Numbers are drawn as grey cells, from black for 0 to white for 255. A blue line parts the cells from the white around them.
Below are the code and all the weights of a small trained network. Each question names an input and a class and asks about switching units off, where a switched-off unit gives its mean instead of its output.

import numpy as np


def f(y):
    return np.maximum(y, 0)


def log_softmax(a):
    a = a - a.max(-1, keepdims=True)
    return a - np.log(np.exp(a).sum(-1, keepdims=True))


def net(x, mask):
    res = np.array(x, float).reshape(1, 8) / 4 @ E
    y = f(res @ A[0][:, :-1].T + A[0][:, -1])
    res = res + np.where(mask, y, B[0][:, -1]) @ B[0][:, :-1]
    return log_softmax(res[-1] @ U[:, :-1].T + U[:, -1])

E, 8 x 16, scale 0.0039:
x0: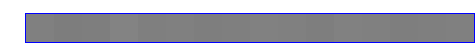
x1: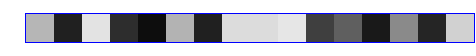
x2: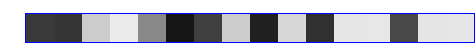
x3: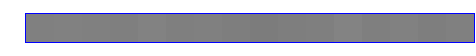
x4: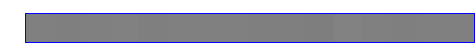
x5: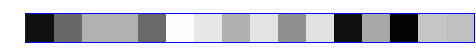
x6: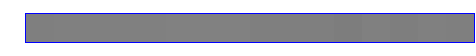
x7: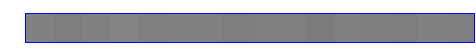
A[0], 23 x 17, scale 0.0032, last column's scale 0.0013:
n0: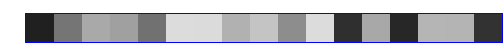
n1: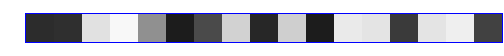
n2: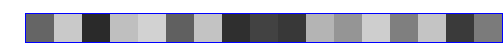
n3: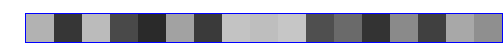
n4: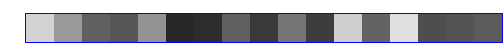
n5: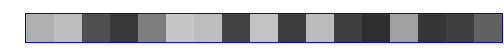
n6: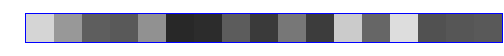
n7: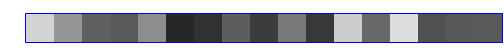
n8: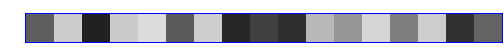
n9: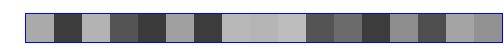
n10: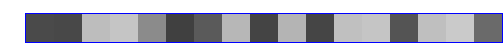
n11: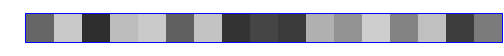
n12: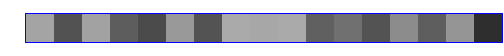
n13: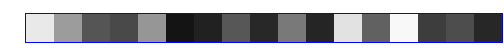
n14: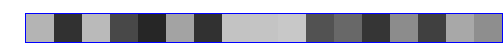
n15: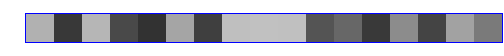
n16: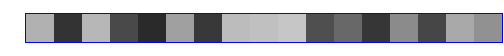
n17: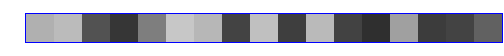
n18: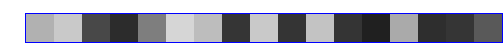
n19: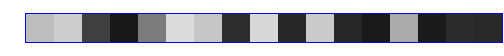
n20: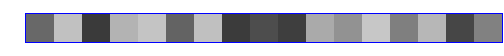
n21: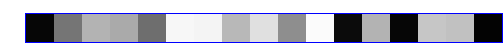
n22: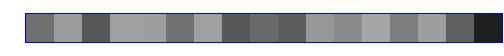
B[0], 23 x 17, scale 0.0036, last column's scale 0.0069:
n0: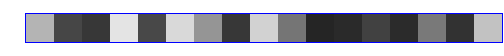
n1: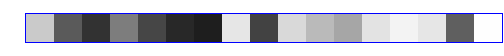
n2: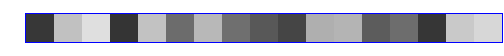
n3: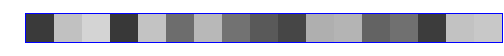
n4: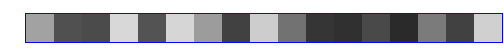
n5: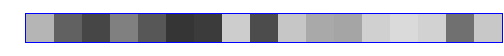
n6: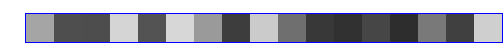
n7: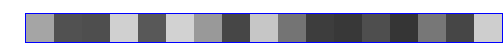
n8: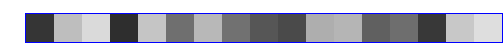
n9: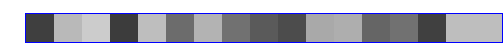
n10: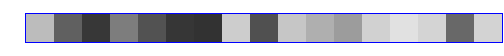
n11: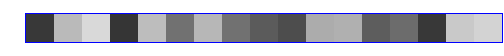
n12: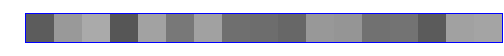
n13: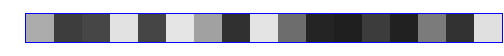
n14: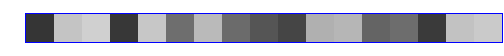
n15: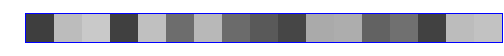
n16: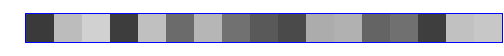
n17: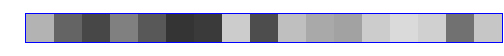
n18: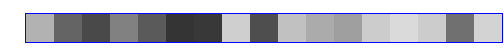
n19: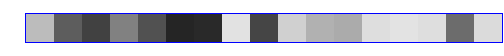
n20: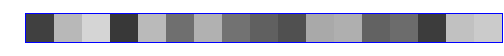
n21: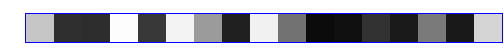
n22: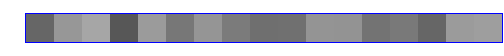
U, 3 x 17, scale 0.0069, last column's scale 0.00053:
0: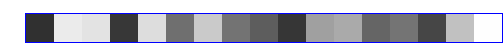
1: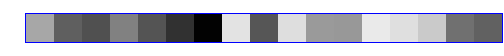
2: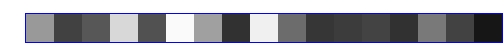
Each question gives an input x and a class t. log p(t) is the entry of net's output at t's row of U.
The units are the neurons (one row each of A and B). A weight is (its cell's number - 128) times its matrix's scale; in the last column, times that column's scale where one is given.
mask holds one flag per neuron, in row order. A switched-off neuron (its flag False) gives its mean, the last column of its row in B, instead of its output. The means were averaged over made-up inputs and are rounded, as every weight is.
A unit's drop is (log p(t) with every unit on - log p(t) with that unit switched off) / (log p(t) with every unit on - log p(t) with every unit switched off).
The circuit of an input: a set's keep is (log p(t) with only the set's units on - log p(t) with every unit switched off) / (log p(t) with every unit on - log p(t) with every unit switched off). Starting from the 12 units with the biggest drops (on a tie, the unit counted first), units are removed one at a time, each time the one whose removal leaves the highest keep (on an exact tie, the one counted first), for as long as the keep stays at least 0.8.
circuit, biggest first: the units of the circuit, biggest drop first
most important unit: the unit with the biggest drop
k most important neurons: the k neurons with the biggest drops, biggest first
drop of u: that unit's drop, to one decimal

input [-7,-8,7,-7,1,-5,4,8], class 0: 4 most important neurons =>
[n8, n2, n11, n20]
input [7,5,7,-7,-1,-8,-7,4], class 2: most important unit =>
n13
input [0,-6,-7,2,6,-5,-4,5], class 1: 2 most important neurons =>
[n19, n18]
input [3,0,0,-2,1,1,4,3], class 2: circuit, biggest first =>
[n1, n8]
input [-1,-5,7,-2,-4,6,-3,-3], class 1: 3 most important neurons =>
[n1, n10, n13]
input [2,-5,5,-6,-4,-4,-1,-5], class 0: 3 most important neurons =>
[n19, n8, n2]
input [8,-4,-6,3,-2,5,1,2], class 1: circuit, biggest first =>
[n19, n18]
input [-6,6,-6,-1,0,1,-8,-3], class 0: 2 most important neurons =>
[n1, n14]
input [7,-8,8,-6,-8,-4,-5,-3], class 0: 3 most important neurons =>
[n8, n2, n11]
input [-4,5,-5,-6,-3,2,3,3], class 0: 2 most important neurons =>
[n1, n14]
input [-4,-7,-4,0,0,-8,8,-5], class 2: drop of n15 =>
0.2
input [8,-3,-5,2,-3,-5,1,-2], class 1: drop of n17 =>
0.4
